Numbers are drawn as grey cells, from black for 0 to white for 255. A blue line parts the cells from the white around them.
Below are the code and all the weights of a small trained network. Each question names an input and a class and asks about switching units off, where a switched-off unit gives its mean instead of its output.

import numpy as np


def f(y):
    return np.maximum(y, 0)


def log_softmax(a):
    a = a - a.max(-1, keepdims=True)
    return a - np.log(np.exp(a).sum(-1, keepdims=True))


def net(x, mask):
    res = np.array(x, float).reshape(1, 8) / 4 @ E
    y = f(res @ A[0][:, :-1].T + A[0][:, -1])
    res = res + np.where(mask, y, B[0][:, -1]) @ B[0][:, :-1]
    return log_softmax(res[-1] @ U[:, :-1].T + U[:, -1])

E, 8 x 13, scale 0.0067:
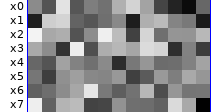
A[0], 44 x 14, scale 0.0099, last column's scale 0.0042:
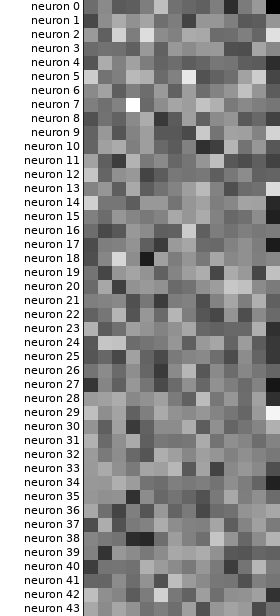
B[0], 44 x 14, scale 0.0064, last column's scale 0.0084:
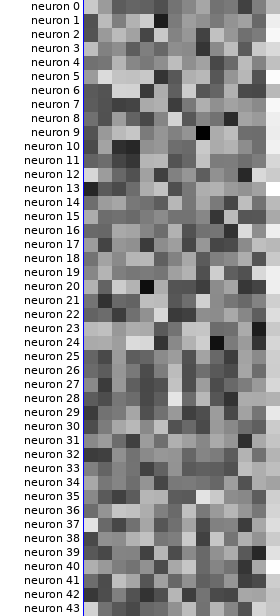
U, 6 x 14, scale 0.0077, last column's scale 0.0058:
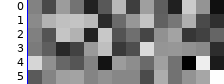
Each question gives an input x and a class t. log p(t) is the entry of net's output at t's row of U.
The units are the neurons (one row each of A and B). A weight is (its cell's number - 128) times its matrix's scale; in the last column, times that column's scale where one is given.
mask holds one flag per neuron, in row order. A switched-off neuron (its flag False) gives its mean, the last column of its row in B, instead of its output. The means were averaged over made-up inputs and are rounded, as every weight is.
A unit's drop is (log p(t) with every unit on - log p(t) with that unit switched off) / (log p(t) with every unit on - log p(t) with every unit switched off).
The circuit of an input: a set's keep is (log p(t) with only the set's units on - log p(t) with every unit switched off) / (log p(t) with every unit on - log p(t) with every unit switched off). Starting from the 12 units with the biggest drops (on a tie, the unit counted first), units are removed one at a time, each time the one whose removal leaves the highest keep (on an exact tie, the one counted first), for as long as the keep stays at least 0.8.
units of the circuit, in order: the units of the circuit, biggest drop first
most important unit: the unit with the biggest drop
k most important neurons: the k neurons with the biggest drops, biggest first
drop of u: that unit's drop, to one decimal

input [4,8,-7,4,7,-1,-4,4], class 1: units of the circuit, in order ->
neuron 24
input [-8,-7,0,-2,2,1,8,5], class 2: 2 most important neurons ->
neuron 20; neuron 6
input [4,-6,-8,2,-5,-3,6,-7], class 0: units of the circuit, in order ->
neuron 16; neuron 8
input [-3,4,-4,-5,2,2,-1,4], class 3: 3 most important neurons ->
neuron 10; neuron 35; neuron 21
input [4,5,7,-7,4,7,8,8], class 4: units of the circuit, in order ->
neuron 19; neuron 12
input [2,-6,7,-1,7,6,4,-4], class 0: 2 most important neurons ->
neuron 42; neuron 28
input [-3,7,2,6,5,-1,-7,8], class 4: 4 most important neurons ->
neuron 12; neuron 43; neuron 31; neuron 5
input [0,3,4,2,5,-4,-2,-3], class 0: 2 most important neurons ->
neuron 28; neuron 42
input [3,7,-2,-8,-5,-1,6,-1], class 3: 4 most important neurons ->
neuron 22; neuron 10; neuron 35; neuron 5
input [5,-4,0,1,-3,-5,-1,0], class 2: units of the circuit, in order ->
neuron 39; neuron 41
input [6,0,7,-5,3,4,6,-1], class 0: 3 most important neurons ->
neuron 28; neuron 42; neuron 33
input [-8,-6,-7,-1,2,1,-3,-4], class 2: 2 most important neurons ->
neuron 20; neuron 6
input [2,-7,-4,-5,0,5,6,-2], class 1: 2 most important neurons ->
neuron 5; neuron 23
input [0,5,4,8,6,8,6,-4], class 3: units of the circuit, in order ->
neuron 7
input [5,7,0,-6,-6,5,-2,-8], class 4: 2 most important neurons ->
neuron 40; neuron 3
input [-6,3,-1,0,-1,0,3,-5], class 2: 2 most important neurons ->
neuron 20; neuron 9
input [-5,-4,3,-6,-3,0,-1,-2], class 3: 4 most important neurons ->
neuron 35; neuron 10; neuron 21; neuron 2
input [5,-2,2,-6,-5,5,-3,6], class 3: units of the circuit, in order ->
neuron 22; neuron 35
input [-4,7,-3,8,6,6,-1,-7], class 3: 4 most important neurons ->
neuron 7; neuron 11; neuron 13; neuron 5
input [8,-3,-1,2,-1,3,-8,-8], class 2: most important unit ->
neuron 30
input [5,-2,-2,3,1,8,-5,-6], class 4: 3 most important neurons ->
neuron 40; neuron 0; neuron 3
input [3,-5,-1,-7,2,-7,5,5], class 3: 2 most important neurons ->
neuron 10; neuron 22
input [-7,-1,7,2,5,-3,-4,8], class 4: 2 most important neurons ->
neuron 12; neuron 31
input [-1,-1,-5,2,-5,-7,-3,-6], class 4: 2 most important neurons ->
neuron 37; neuron 3
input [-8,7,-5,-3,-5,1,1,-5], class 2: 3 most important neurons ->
neuron 20; neuron 9; neuron 5
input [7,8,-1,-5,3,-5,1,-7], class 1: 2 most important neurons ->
neuron 24; neuron 1
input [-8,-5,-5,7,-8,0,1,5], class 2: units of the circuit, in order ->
neuron 20
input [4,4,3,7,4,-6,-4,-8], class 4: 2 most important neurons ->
neuron 40; neuron 37
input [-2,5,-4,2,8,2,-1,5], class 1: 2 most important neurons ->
neuron 18; neuron 24
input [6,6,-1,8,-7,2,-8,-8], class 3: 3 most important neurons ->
neuron 13; neuron 11; neuron 7
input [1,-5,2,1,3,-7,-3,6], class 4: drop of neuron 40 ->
-0.1
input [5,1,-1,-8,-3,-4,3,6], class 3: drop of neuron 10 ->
0.2
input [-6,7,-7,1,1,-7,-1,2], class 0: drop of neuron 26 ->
0.1
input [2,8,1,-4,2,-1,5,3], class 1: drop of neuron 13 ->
0.0
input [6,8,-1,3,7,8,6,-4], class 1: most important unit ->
neuron 1
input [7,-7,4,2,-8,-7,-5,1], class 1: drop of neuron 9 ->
0.1
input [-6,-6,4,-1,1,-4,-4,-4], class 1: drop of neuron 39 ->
0.2
